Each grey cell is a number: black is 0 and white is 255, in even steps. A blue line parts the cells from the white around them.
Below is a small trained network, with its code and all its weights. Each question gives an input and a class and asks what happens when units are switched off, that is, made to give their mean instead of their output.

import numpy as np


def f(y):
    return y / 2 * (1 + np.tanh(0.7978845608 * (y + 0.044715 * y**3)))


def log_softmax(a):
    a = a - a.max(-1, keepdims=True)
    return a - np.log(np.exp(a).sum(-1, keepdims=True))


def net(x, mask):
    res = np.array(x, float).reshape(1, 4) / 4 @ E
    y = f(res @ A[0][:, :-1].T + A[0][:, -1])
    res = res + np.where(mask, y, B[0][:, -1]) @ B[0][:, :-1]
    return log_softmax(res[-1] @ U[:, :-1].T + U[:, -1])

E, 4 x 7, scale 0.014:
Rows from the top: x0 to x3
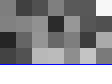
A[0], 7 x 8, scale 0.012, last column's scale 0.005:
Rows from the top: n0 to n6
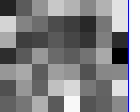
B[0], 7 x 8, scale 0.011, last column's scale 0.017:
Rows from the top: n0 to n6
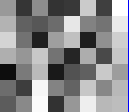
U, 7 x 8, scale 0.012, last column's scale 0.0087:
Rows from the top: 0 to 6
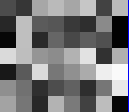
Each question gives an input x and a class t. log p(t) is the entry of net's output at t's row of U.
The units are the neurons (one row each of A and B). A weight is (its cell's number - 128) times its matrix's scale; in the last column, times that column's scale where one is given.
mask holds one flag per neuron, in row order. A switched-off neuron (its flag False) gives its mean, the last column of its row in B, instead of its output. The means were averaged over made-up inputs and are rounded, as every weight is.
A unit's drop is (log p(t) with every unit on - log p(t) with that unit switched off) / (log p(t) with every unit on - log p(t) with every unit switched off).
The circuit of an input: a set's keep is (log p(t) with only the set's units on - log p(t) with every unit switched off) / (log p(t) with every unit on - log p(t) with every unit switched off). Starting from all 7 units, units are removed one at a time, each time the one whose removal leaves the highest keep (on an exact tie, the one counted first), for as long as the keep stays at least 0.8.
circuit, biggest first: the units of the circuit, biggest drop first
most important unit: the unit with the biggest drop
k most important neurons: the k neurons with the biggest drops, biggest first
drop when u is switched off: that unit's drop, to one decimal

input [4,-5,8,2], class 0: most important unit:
n0
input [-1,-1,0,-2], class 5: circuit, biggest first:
n6, n3
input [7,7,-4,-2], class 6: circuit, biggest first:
n0, n2
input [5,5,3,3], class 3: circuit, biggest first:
n3, n4
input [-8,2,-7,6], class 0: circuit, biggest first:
n5, n3
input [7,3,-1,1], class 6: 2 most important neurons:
n0, n2
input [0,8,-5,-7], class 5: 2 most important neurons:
n2, n4
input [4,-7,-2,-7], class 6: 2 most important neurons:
n0, n2
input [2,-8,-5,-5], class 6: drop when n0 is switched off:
0.3
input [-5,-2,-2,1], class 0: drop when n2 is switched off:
0.2
